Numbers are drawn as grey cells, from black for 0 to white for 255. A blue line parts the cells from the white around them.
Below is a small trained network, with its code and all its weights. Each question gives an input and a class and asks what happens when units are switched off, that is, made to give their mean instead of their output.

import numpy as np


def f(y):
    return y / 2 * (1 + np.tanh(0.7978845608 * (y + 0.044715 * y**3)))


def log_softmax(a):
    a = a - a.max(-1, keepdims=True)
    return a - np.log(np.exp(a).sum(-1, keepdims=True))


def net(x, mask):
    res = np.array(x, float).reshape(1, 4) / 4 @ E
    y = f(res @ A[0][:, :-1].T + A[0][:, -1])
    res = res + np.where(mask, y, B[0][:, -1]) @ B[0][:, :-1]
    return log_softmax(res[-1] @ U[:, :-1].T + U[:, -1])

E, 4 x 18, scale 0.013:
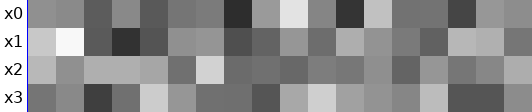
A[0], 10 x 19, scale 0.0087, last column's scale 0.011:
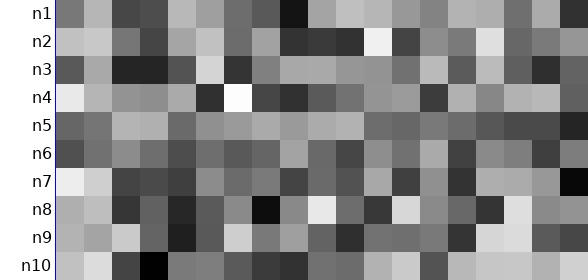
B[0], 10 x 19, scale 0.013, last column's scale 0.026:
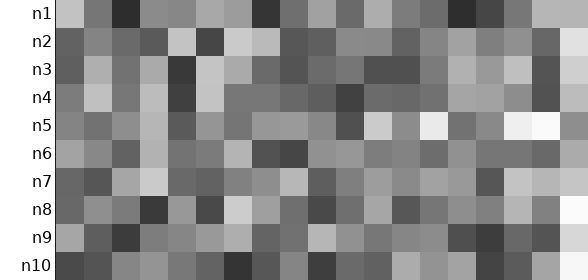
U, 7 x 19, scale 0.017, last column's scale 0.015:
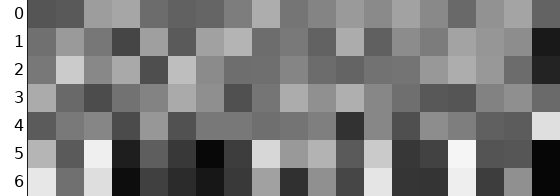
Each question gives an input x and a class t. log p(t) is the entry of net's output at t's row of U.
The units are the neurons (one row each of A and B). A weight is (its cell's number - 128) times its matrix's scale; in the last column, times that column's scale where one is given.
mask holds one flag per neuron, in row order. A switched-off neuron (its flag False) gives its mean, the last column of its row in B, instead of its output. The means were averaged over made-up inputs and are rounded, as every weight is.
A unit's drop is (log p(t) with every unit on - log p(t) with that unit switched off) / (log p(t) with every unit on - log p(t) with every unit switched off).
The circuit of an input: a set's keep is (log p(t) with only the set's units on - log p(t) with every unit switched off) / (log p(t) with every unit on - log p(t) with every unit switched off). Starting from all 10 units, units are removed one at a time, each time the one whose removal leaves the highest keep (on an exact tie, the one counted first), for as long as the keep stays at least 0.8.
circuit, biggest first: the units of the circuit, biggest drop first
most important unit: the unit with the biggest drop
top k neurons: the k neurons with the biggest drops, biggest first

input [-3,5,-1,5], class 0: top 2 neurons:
[n10, n9]
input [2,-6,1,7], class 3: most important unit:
n10
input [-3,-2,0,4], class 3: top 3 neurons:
[n8, n10, n2]
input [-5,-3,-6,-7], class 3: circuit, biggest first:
[n9, n6]
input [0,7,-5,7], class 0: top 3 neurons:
[n10, n7, n9]
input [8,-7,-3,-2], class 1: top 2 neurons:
[n10, n8]
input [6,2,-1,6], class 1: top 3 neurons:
[n8, n9, n6]
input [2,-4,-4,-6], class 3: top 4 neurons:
[n3, n10, n4, n7]
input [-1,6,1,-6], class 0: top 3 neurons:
[n7, n10, n1]
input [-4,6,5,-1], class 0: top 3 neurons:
[n7, n10, n3]
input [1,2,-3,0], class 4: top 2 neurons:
[n4, n7]
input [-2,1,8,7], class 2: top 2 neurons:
[n4, n9]
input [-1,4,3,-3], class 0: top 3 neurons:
[n7, n3, n10]
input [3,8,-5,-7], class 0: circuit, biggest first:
[n7]
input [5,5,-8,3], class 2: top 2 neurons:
[n3, n2]
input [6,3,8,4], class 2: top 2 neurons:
[n4, n2]
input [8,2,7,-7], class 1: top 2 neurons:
[n8, n3]
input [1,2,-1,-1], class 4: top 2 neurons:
[n7, n1]
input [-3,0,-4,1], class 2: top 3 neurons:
[n8, n10, n3]
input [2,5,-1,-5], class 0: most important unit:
n7
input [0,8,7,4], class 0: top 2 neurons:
[n10, n7]
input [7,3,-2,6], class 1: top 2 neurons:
[n8, n9]
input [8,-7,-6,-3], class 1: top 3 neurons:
[n10, n8, n7]
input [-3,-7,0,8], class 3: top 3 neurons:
[n10, n7, n8]
